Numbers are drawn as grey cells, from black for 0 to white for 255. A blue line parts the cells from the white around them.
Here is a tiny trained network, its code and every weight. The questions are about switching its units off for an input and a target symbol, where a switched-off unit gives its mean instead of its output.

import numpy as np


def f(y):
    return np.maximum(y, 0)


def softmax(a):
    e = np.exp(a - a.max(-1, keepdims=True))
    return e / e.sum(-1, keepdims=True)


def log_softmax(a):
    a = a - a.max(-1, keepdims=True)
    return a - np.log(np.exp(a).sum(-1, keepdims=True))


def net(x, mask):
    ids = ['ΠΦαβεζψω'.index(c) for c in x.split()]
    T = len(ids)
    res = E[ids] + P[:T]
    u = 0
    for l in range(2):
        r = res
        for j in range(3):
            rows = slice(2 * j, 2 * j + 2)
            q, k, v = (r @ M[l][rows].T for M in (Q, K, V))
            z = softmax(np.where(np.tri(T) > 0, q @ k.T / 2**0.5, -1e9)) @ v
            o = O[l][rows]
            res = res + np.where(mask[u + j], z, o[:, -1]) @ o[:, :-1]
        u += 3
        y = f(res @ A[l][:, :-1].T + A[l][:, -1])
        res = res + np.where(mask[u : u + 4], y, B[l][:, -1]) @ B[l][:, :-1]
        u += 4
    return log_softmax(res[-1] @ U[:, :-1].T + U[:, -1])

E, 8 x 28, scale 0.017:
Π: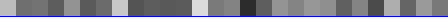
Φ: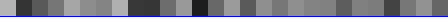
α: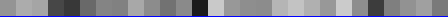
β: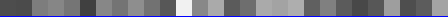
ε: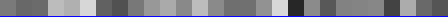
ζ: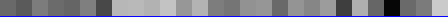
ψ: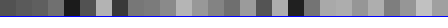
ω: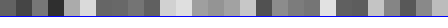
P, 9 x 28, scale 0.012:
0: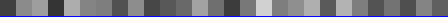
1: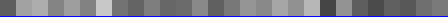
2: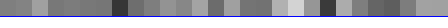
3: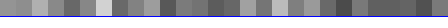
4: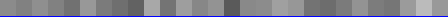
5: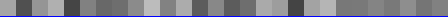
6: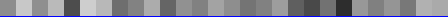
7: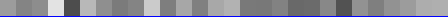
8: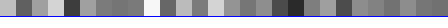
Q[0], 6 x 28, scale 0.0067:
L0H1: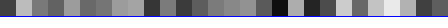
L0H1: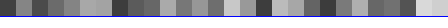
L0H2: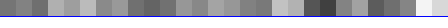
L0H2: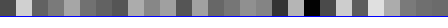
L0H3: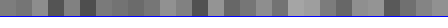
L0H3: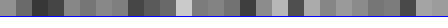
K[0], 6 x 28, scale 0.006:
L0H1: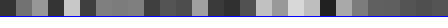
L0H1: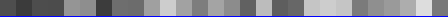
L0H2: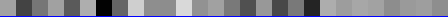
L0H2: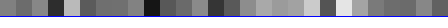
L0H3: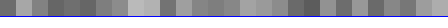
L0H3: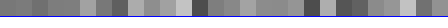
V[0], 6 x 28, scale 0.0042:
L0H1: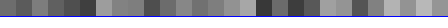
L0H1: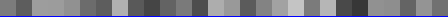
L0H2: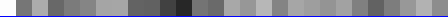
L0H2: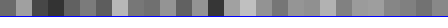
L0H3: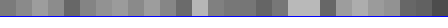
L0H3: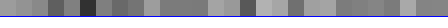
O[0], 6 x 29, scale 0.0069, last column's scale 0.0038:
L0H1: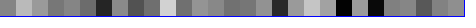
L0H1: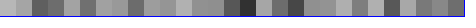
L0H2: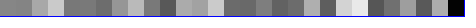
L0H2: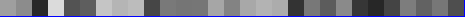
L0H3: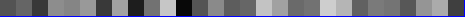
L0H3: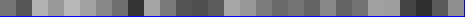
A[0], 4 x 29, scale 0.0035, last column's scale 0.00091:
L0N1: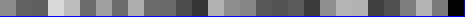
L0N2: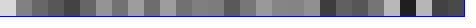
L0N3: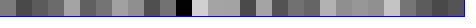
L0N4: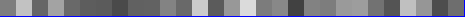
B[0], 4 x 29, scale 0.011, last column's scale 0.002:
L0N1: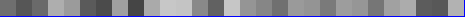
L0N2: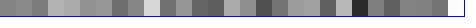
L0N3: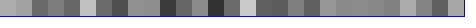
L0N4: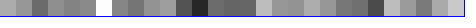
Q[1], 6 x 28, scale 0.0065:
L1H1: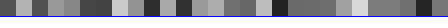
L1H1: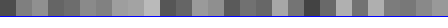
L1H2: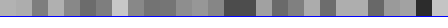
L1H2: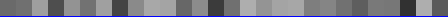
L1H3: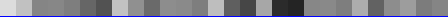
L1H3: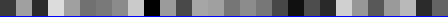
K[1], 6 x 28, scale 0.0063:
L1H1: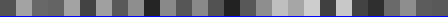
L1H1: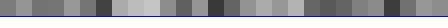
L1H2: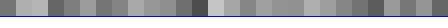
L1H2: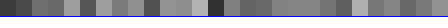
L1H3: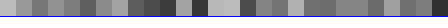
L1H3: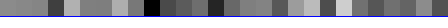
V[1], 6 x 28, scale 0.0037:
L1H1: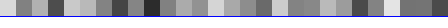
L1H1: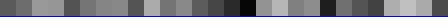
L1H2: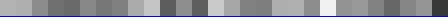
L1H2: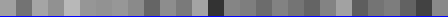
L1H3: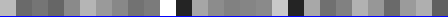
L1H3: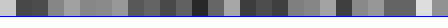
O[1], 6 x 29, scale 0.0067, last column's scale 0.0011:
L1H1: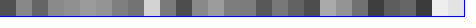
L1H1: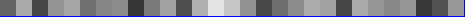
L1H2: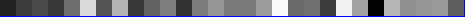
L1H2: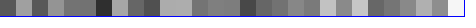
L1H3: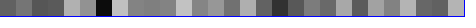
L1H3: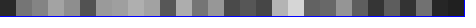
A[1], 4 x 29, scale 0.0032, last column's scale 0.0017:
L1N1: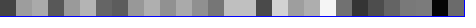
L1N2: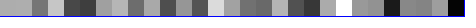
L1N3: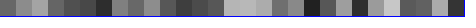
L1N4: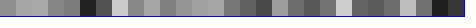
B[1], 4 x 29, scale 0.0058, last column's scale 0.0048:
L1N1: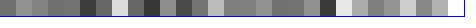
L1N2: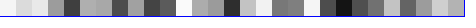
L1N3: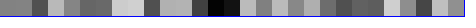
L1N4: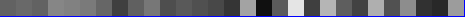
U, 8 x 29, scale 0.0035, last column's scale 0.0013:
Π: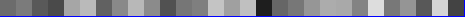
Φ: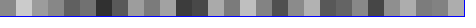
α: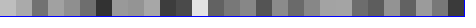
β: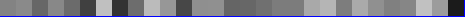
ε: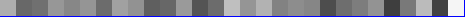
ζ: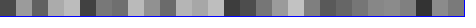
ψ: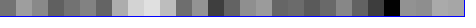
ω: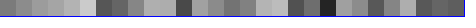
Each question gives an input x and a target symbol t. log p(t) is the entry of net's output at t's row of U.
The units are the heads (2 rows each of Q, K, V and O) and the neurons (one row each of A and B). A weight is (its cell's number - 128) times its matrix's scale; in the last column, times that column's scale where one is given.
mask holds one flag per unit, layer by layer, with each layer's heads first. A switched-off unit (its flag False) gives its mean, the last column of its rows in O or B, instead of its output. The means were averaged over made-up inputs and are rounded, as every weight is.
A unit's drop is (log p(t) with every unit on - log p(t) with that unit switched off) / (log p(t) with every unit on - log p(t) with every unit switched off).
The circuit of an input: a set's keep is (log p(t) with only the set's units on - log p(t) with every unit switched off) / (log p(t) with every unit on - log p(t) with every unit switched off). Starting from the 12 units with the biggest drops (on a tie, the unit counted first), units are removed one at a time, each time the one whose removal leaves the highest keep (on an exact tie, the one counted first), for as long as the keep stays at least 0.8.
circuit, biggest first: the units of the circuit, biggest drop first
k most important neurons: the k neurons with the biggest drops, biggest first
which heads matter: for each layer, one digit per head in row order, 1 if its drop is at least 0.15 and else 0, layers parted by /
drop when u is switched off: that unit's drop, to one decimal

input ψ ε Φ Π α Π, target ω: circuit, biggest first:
L0H2, L1H2
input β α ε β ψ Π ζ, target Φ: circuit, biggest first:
L0H1
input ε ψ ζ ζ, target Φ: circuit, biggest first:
L0H1, L1H1
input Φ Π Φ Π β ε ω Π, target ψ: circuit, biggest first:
L1H1, L0H2
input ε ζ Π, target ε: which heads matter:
100 / 100
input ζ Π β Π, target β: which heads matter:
110 / 001
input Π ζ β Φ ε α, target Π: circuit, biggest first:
L1H3, L0H2, L1H1
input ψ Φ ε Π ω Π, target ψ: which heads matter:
000 / 100
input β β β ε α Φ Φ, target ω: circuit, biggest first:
L1H2, L0H2
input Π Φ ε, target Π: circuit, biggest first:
L0H1, L1H3, L1H1
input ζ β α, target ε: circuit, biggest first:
L1H1, L0H1
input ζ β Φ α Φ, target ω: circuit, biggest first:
L0H2, L1H2, L0H1
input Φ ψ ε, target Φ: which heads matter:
100 / 000
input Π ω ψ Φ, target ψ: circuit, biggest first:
L1H1
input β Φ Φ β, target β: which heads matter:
000 / 001
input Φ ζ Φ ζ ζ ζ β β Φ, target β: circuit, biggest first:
L1H3, L0H2, L0H1
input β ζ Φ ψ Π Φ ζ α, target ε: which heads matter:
000 / 100
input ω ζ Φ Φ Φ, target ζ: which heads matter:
110 / 001
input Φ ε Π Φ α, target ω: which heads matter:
010 / 010
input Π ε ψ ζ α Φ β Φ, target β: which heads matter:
010 / 001
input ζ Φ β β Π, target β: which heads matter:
000 / 001
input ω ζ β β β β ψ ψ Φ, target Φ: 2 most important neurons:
L1N1, L0N4
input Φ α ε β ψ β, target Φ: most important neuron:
L1N1
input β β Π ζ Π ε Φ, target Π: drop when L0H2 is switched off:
0.4
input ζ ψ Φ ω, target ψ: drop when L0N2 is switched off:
0.0
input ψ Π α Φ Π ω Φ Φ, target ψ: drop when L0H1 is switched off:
0.1
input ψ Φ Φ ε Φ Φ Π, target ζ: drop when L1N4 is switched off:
0.1
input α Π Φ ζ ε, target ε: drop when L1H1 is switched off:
0.8
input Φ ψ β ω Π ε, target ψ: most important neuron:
L0N4
